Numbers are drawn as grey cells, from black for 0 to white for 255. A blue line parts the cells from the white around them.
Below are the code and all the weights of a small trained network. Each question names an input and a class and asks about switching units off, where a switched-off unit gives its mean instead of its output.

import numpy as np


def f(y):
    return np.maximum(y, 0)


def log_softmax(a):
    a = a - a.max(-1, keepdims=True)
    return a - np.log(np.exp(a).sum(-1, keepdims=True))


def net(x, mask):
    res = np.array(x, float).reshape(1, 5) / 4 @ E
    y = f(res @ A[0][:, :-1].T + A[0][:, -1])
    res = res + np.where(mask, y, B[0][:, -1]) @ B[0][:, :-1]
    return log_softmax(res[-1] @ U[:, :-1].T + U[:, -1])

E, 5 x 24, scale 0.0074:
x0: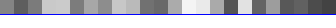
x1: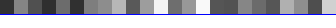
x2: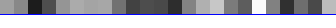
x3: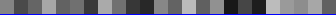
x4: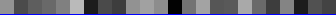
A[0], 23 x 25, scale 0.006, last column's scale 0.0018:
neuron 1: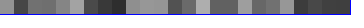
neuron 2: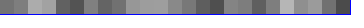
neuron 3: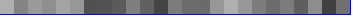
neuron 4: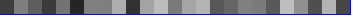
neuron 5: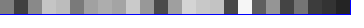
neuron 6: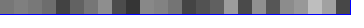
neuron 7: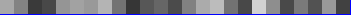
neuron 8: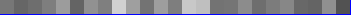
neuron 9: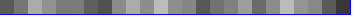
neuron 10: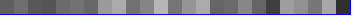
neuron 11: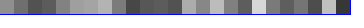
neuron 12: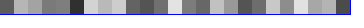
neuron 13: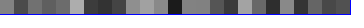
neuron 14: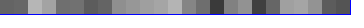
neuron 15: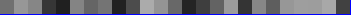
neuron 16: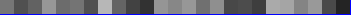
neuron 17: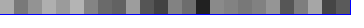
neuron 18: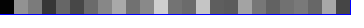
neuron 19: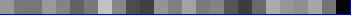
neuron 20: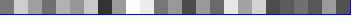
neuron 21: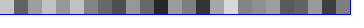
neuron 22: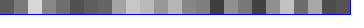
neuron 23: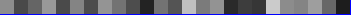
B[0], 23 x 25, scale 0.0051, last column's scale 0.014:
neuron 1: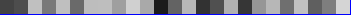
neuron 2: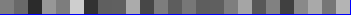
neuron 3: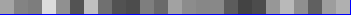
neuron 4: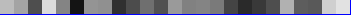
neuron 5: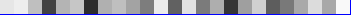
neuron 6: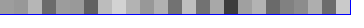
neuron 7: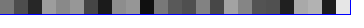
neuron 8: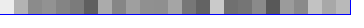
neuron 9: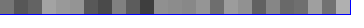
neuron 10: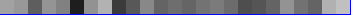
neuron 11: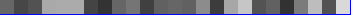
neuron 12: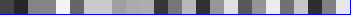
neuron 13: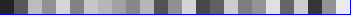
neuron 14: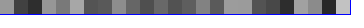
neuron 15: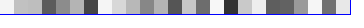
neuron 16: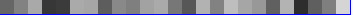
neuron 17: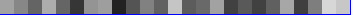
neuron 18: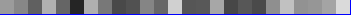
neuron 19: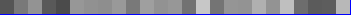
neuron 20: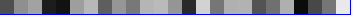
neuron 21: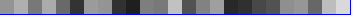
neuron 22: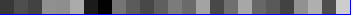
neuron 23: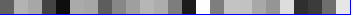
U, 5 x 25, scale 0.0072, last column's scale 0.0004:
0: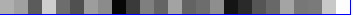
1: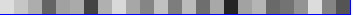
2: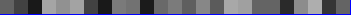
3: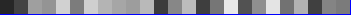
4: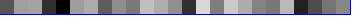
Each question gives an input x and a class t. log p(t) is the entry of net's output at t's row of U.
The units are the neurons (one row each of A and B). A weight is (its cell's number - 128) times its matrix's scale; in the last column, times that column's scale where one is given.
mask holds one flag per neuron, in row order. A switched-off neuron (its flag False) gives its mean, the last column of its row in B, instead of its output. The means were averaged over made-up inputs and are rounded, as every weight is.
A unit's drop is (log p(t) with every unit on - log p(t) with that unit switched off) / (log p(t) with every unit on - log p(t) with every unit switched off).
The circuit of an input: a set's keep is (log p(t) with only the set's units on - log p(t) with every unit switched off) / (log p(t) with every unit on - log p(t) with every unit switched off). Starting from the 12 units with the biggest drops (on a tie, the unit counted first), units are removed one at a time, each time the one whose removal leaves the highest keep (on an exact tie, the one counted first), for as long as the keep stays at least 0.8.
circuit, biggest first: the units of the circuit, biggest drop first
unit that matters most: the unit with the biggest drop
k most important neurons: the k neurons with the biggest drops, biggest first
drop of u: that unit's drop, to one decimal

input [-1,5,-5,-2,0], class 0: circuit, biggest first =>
neuron 4
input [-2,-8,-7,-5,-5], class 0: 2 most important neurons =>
neuron 21; neuron 17
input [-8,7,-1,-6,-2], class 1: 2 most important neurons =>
neuron 15; neuron 6
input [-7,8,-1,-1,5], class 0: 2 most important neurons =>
neuron 4; neuron 18
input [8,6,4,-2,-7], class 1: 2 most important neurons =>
neuron 5; neuron 8
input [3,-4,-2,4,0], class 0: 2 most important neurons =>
neuron 20; neuron 21
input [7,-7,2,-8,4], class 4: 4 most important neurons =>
neuron 20; neuron 15; neuron 4; neuron 18
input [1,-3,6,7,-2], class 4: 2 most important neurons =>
neuron 23; neuron 16
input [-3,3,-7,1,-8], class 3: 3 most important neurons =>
neuron 12; neuron 7; neuron 11
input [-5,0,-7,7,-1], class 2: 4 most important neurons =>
neuron 22; neuron 14; neuron 2; neuron 20
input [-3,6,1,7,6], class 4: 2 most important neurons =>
neuron 23; neuron 16
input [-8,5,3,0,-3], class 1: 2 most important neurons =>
neuron 15; neuron 6
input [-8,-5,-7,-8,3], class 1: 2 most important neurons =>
neuron 15; neuron 23
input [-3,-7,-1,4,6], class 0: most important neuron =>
neuron 21
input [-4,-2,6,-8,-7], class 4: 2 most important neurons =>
neuron 20; neuron 13
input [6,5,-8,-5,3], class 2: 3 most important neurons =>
neuron 22; neuron 14; neuron 15
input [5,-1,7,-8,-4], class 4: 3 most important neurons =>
neuron 20; neuron 22; neuron 14
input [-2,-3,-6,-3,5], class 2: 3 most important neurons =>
neuron 22; neuron 12; neuron 14
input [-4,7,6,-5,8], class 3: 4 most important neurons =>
neuron 13; neuron 1; neuron 21; neuron 17
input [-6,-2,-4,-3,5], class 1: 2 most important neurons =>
neuron 15; neuron 12
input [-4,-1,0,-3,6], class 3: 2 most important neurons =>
neuron 13; neuron 5
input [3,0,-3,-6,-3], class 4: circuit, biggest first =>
neuron 20
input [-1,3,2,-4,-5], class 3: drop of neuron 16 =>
0.2
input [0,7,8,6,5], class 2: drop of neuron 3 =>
0.2
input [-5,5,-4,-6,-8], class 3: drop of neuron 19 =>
0.0
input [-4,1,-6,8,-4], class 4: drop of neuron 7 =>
0.1
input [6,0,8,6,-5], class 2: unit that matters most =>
neuron 7
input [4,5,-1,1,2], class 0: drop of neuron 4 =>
0.1
